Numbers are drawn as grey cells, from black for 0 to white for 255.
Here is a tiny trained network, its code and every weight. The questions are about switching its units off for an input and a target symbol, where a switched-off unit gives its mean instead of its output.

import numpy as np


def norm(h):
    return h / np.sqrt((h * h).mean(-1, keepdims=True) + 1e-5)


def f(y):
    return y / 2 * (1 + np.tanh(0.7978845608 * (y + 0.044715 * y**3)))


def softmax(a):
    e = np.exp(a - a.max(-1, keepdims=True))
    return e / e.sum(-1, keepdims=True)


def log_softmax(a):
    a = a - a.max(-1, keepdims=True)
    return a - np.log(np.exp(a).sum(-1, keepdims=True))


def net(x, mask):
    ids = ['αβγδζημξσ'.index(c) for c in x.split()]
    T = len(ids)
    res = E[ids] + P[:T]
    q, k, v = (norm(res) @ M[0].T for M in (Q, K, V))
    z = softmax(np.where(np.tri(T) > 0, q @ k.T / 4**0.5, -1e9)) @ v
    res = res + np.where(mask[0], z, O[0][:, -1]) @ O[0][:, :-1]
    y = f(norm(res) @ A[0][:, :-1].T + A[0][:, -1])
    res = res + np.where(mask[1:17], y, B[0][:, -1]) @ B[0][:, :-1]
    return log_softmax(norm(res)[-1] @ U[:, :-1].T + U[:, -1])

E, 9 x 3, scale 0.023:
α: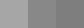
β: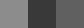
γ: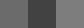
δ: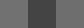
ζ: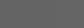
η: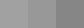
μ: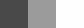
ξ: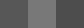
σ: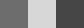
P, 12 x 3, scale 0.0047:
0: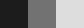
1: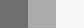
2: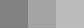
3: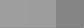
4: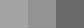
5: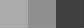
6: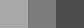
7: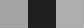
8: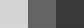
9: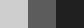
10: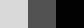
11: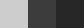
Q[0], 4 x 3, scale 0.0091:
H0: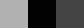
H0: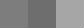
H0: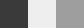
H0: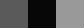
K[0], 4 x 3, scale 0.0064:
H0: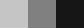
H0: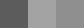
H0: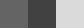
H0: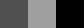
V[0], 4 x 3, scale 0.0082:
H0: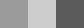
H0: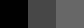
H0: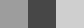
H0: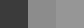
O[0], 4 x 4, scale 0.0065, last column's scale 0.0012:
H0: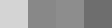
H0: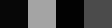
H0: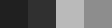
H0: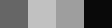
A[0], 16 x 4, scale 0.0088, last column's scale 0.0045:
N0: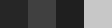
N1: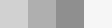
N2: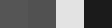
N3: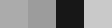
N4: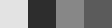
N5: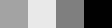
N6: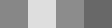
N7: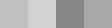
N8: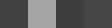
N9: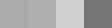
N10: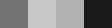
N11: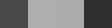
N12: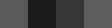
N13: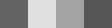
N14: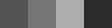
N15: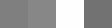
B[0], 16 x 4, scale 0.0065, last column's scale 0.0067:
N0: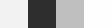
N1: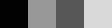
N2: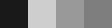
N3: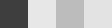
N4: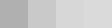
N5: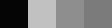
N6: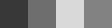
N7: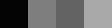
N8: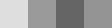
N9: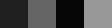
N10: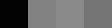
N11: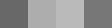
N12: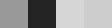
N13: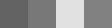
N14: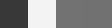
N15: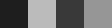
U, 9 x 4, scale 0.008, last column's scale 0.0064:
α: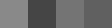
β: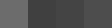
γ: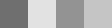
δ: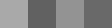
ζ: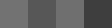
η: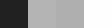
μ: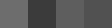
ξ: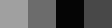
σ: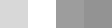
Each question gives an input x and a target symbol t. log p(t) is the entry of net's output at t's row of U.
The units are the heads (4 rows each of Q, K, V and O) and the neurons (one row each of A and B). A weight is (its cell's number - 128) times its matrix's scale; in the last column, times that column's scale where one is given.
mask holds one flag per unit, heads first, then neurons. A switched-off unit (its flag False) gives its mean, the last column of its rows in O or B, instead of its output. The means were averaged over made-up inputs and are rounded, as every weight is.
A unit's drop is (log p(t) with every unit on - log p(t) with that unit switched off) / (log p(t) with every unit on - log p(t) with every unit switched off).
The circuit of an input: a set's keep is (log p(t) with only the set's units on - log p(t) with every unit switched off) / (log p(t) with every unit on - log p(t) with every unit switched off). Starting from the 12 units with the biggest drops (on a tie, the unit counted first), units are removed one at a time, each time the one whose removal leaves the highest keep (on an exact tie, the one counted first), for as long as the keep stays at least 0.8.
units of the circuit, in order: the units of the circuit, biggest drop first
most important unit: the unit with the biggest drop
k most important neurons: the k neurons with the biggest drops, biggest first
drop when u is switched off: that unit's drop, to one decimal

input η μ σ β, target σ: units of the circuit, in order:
H0, N4
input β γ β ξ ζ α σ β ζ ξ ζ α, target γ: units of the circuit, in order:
N0, N1
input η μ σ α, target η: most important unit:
N1
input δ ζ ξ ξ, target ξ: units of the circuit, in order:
H0, N0, N8, N1
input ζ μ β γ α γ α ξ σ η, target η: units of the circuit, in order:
N1, N7
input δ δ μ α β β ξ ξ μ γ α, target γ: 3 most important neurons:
N0, N1, N3
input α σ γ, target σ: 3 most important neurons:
N4, N0, N12
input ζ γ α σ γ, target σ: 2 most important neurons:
N4, N0
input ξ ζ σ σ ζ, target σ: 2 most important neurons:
N3, N9
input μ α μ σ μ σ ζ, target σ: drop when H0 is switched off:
0.5
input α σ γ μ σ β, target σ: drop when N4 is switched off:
0.2
